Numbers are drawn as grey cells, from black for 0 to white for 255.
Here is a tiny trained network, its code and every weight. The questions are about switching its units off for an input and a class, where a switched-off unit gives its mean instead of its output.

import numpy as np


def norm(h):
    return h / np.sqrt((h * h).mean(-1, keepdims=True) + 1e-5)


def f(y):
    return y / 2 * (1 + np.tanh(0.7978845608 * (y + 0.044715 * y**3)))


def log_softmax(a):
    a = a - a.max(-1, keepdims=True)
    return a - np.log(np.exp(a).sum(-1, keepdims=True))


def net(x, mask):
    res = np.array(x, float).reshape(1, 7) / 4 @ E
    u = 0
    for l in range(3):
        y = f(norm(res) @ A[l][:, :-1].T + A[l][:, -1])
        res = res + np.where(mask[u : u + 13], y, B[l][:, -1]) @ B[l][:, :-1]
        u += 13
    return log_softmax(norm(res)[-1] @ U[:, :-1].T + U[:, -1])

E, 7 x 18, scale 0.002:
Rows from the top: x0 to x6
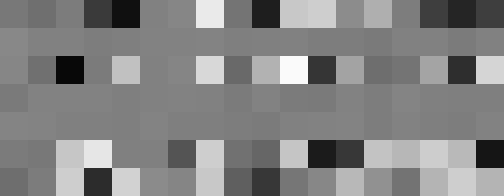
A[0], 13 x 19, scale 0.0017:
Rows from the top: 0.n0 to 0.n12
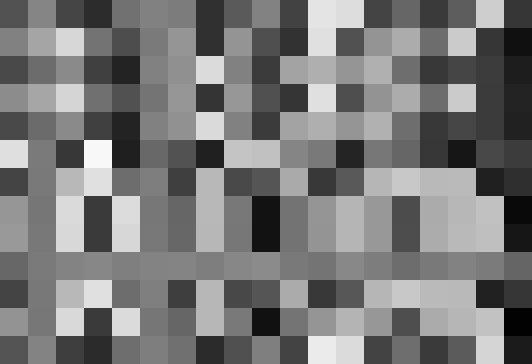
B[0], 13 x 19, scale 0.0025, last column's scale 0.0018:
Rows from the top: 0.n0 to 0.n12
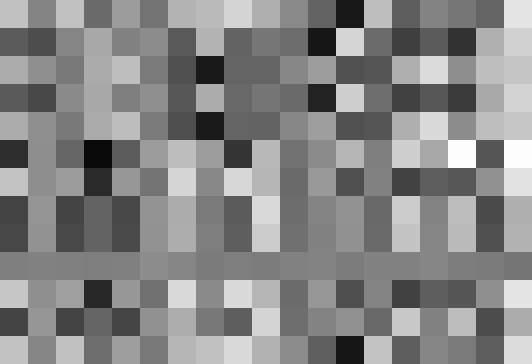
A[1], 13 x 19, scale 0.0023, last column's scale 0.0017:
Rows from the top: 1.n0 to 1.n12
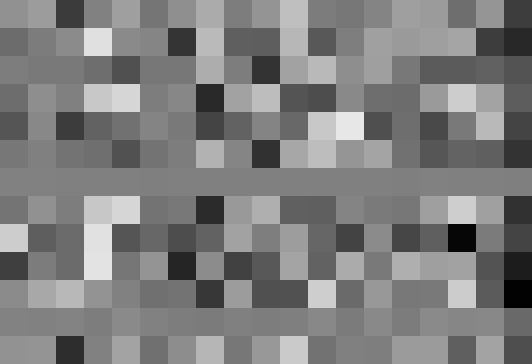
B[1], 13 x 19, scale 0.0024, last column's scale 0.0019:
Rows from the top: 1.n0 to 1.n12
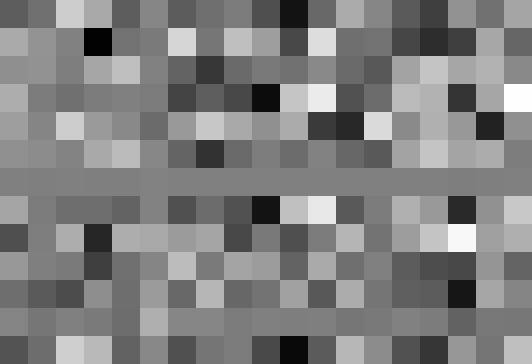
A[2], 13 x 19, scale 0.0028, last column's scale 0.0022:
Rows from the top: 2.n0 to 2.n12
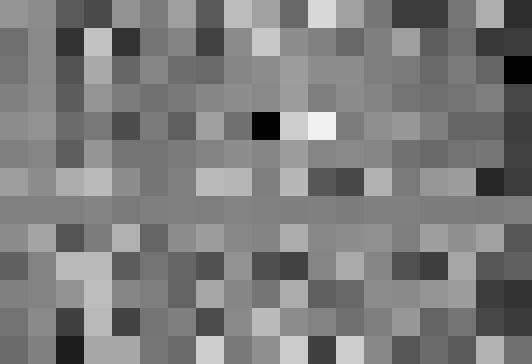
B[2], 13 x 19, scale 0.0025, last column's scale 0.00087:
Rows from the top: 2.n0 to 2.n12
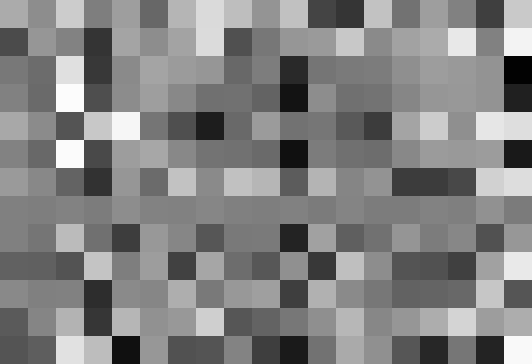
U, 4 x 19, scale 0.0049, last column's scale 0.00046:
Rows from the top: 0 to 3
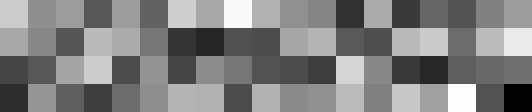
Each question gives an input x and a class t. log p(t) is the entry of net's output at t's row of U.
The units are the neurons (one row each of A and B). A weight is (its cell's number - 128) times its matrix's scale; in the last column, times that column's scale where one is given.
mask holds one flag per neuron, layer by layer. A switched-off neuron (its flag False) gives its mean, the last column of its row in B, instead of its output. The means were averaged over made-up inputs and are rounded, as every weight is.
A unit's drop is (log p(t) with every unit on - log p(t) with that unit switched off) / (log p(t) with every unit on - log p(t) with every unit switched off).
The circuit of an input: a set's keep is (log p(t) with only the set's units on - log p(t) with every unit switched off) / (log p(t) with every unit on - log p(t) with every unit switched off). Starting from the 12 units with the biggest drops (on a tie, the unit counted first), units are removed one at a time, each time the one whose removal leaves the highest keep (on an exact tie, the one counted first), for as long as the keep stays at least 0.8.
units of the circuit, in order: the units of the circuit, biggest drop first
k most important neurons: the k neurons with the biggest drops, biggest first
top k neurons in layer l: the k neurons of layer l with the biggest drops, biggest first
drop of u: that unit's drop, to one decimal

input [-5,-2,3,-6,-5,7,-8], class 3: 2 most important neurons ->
0.n5; 2.n1
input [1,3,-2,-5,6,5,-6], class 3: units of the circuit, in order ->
0.n5
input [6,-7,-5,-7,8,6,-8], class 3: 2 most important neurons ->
0.n5; 1.n3
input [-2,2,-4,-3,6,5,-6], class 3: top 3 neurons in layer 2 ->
2.n1; 2.n11; 2.n0
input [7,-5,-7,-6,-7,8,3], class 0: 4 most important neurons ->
0.n10; 0.n6; 1.n3; 2.n6
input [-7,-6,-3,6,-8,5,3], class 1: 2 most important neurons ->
1.n3; 1.n7
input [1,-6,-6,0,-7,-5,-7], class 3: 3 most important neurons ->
0.n5; 2.n1; 1.n12
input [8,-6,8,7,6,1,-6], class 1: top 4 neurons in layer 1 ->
1.n2; 1.n5; 1.n10; 1.n1
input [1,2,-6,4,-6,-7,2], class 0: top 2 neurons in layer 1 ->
1.n12; 1.n0
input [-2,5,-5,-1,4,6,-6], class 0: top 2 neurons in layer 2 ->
2.n6; 2.n12
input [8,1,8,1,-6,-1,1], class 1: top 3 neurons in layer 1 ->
1.n2; 1.n5; 1.n10
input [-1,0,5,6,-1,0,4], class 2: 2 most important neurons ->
0.n5; 2.n12
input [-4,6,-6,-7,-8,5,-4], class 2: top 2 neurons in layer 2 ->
2.n9; 2.n0
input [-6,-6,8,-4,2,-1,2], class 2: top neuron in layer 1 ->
1.n12
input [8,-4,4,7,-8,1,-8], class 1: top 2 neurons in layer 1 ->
1.n2; 1.n5
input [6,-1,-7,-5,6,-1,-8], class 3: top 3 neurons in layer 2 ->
2.n1; 2.n11; 2.n12
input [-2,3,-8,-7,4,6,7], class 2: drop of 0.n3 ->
0.2
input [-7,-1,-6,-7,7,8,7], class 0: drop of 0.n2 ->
0.2
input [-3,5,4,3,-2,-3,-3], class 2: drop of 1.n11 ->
0.0
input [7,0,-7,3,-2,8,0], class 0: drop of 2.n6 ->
0.3
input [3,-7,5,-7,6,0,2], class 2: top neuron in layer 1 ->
1.n3
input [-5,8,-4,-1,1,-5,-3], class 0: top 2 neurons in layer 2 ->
2.n0; 2.n4
